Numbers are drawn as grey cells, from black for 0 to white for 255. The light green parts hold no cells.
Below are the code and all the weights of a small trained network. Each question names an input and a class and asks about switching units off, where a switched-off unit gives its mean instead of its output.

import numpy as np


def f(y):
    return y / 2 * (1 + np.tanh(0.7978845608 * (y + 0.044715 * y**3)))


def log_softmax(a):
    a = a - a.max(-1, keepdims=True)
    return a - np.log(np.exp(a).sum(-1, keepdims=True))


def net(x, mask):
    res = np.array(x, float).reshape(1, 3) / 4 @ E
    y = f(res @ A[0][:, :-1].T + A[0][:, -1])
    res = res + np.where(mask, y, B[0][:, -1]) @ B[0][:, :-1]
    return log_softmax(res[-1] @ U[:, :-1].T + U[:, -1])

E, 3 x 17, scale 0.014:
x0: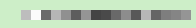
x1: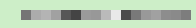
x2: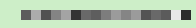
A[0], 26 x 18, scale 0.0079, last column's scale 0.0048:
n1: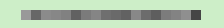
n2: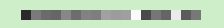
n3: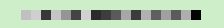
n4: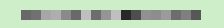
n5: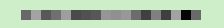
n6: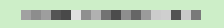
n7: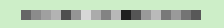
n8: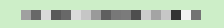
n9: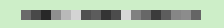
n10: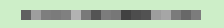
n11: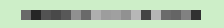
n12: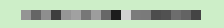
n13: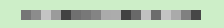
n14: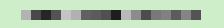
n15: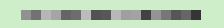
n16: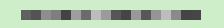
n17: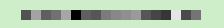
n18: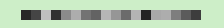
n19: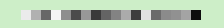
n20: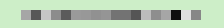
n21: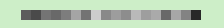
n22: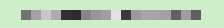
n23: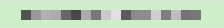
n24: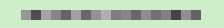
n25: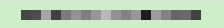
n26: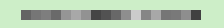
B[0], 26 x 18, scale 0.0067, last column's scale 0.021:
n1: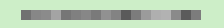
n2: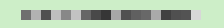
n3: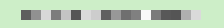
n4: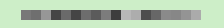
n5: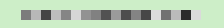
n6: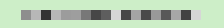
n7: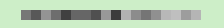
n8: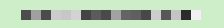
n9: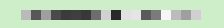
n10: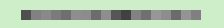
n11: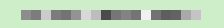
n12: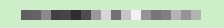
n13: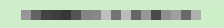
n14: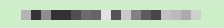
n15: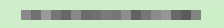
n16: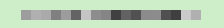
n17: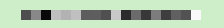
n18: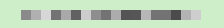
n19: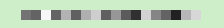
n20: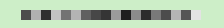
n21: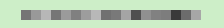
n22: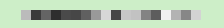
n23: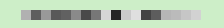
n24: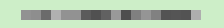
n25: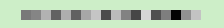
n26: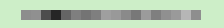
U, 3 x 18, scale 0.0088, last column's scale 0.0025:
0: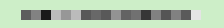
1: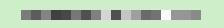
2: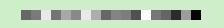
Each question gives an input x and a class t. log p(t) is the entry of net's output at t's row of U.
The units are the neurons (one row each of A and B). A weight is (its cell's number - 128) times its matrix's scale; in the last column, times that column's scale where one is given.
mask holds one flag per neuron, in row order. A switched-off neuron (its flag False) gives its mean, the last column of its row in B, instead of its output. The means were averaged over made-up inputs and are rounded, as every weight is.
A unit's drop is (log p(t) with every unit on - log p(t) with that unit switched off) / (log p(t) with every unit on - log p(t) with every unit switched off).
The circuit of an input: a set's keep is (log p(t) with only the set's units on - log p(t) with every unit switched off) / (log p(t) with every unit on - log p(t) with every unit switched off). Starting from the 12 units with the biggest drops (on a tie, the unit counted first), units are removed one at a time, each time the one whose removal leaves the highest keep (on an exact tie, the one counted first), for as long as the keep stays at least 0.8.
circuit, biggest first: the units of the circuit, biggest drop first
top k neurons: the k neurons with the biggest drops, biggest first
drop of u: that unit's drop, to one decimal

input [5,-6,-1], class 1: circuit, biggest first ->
n9
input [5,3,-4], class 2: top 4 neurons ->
n19, n3, n17, n5
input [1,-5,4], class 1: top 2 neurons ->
n9, n14
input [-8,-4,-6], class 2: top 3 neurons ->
n11, n25, n18
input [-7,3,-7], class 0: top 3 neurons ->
n20, n8, n6
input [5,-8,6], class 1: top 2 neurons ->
n9, n14
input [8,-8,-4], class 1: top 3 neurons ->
n9, n14, n12
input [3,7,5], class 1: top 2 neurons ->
n23, n22
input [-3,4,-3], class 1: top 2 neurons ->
n17, n22
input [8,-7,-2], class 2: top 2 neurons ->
n3, n19
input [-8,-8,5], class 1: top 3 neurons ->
n9, n14, n12
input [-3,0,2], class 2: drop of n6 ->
0.1
